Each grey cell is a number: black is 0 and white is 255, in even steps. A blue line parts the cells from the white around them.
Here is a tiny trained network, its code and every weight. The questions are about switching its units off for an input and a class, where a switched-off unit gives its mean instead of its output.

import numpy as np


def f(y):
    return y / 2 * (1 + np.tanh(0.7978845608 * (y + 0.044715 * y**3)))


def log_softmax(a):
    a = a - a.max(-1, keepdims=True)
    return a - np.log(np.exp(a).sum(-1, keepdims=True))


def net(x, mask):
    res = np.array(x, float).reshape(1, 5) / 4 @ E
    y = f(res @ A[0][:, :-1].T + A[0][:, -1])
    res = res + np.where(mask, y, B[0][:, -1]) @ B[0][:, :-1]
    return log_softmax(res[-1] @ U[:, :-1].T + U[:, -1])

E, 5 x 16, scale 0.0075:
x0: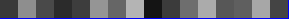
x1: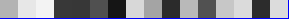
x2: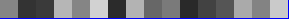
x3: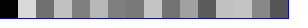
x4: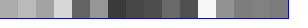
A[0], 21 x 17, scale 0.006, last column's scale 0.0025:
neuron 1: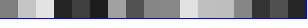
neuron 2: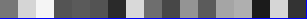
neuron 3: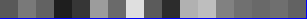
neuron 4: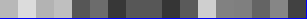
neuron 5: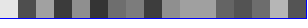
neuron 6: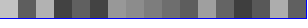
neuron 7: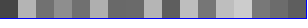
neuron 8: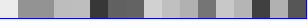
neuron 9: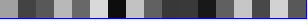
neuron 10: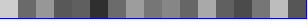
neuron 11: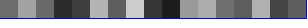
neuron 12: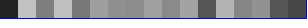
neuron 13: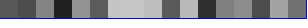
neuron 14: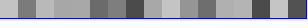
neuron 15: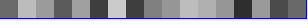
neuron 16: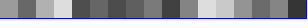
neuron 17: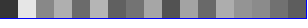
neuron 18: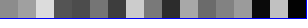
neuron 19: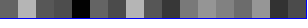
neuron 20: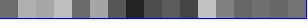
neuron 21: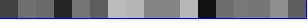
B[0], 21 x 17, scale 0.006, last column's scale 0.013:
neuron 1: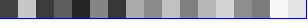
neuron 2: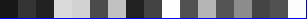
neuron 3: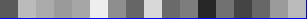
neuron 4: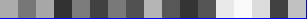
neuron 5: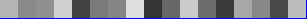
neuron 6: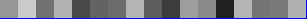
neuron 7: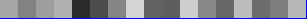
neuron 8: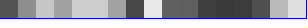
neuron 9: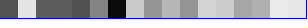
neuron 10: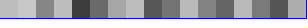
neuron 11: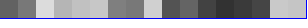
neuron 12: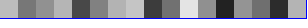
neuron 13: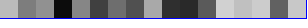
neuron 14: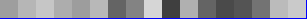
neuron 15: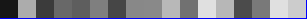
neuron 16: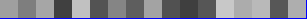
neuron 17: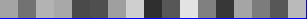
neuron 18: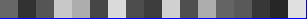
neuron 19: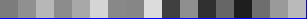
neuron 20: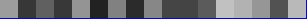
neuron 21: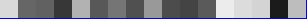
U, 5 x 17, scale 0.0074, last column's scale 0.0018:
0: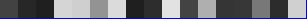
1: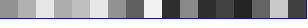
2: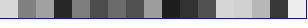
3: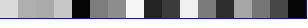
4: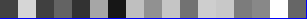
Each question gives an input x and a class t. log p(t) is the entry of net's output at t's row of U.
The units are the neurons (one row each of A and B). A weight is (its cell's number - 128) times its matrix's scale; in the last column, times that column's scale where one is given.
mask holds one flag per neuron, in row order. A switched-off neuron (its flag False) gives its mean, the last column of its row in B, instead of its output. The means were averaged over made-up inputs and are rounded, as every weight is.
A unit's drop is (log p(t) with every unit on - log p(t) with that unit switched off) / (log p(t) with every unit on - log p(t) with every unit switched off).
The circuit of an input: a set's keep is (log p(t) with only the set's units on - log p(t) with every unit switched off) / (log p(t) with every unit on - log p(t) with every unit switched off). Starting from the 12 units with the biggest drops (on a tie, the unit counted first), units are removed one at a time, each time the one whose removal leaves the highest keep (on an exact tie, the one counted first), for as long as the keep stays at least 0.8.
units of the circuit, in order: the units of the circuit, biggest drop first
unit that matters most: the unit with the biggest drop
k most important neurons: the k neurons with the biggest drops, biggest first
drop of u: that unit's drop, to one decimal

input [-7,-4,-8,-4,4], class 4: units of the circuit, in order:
[neuron 15]
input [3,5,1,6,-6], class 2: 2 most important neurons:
[neuron 13; neuron 21]
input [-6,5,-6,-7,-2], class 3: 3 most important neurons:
[neuron 5; neuron 10; neuron 6]
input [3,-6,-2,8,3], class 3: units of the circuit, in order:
[neuron 2; neuron 12]
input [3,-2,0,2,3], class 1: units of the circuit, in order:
[neuron 2; neuron 9]
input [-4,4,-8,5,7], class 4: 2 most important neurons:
[neuron 1; neuron 15]
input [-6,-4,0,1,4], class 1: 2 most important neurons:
[neuron 2; neuron 18]
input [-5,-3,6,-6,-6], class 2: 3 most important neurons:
[neuron 1; neuron 15; neuron 13]
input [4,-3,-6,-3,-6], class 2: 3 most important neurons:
[neuron 21; neuron 9; neuron 13]
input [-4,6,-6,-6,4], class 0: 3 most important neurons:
[neuron 2; neuron 18; neuron 9]
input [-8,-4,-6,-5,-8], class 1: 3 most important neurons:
[neuron 8; neuron 14; neuron 4]
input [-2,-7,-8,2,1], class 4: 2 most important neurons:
[neuron 15; neuron 2]
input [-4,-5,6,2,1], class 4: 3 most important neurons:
[neuron 2; neuron 18; neuron 9]
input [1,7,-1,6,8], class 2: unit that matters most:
neuron 4
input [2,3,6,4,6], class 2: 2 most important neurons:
[neuron 4; neuron 1]
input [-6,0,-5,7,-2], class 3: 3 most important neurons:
[neuron 12; neuron 7; neuron 17]
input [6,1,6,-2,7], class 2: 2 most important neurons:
[neuron 4; neuron 20]
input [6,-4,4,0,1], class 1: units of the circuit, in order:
[neuron 2; neuron 11]
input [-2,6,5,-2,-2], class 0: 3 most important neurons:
[neuron 2; neuron 18; neuron 1]
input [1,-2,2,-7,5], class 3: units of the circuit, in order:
[neuron 5]
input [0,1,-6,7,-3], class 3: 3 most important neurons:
[neuron 12; neuron 17; neuron 7]
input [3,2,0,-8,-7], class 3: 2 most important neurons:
[neuron 5; neuron 6]
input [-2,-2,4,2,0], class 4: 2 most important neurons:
[neuron 2; neuron 18]
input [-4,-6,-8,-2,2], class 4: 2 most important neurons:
[neuron 15; neuron 2]
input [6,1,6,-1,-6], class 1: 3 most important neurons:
[neuron 11; neuron 3; neuron 1]
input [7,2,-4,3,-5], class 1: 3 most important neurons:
[neuron 11; neuron 3; neuron 19]
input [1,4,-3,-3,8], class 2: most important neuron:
[neuron 4]
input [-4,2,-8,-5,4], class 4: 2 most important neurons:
[neuron 1; neuron 15]
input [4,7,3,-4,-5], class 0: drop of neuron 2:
0.8
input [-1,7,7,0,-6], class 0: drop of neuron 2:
1.2
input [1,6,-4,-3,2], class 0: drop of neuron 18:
0.3
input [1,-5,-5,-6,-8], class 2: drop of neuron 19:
0.0
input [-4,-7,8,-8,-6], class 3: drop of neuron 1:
0.2
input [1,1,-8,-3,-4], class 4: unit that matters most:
neuron 1
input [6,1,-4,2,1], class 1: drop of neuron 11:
0.1
